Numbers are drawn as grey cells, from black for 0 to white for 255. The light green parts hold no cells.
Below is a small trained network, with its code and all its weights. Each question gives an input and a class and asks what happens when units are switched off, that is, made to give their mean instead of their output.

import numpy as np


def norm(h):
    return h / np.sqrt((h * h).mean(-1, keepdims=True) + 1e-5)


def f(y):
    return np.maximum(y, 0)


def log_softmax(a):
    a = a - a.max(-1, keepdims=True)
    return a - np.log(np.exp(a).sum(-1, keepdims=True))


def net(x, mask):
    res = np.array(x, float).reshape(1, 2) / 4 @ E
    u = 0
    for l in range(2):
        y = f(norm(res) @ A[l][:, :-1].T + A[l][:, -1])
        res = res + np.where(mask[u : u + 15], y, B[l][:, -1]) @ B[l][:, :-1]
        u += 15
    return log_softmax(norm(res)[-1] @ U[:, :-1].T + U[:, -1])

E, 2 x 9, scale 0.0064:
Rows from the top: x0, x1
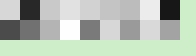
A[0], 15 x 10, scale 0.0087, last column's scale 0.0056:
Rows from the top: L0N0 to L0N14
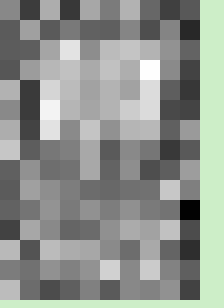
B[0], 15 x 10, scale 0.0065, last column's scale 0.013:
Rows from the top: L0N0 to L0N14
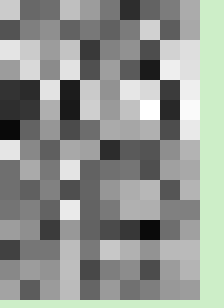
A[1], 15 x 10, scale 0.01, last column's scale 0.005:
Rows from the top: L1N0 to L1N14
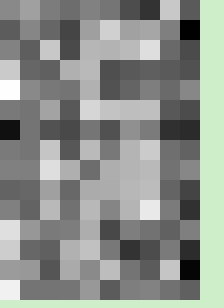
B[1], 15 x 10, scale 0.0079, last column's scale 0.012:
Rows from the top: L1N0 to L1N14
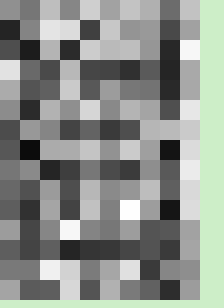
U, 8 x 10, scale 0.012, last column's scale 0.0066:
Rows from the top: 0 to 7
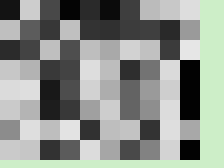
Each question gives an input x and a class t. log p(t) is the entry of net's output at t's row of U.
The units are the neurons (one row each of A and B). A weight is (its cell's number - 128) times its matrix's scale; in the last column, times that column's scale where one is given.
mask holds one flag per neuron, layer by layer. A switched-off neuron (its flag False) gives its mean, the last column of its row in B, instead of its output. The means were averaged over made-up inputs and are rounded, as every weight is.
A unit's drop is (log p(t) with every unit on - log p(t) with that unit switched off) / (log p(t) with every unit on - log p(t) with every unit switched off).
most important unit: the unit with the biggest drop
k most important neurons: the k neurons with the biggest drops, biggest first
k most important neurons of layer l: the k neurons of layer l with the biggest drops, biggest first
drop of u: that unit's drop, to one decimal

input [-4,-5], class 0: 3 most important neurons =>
(L0N3; L0N2; L0N5)
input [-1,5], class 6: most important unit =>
L0N3
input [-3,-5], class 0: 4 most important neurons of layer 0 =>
(L0N2; L0N3; L0N7; L0N5)
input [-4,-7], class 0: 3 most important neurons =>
(L0N2; L0N7; L0N3)
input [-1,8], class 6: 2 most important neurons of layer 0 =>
(L0N3; L0N2)
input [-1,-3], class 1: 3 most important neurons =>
(L0N6; L0N5; L0N4)
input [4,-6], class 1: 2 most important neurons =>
(L0N7; L0N5)
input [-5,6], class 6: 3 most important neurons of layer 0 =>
(L0N5; L0N4; L0N6)
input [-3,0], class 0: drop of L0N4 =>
0.6
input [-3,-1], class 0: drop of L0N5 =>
0.7
